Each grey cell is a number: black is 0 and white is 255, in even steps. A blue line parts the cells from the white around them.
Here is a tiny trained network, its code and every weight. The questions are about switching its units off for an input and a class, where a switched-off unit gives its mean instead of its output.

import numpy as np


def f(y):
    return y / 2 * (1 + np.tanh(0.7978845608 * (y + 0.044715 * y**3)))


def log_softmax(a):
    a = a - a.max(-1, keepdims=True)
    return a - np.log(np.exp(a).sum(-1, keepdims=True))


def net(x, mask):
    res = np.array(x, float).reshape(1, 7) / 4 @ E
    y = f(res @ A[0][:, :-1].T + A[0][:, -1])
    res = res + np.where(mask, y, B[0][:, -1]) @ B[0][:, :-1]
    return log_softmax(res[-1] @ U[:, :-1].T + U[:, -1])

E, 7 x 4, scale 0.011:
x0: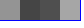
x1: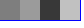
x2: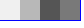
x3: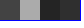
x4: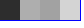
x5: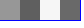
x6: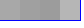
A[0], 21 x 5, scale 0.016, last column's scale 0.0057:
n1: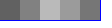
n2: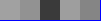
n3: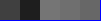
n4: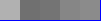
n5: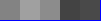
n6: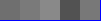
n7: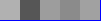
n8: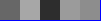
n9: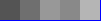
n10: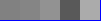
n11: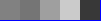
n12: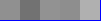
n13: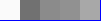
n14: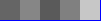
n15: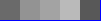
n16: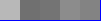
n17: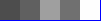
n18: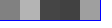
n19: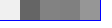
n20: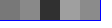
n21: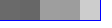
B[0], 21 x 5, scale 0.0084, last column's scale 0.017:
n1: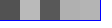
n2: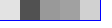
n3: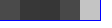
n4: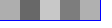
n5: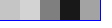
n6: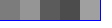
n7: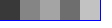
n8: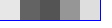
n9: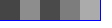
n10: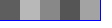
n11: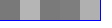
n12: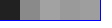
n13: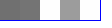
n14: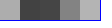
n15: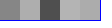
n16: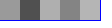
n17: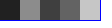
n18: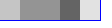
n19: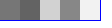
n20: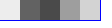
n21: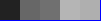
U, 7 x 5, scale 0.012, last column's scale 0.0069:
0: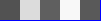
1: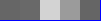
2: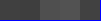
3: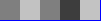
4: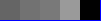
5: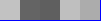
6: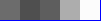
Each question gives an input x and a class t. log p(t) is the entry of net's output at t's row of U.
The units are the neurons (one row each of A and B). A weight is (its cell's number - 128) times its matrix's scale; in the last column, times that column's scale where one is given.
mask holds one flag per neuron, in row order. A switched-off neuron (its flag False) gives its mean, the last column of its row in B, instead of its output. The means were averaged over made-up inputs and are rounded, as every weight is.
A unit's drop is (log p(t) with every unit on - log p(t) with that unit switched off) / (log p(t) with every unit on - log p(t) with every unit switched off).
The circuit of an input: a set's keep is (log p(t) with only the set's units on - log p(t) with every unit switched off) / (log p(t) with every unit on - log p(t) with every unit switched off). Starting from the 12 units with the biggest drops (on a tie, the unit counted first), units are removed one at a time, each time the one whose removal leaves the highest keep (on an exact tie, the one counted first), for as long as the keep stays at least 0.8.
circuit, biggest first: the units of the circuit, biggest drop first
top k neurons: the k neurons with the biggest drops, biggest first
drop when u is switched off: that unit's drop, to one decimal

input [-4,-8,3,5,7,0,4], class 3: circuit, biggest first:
(n5)
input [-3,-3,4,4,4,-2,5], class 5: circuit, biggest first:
(n17, n7)
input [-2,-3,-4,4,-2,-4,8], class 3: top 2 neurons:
(n2, n20)
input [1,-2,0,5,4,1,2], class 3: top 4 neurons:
(n3, n2, n21, n20)
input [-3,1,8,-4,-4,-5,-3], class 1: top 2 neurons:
(n13, n19)
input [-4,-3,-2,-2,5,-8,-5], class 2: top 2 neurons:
(n2, n13)
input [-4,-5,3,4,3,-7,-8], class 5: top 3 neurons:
(n8, n14, n20)
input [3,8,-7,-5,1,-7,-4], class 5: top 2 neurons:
(n20, n8)
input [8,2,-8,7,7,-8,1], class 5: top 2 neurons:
(n8, n20)
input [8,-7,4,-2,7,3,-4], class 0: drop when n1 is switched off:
0.1
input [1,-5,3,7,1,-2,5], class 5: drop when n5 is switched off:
-0.1
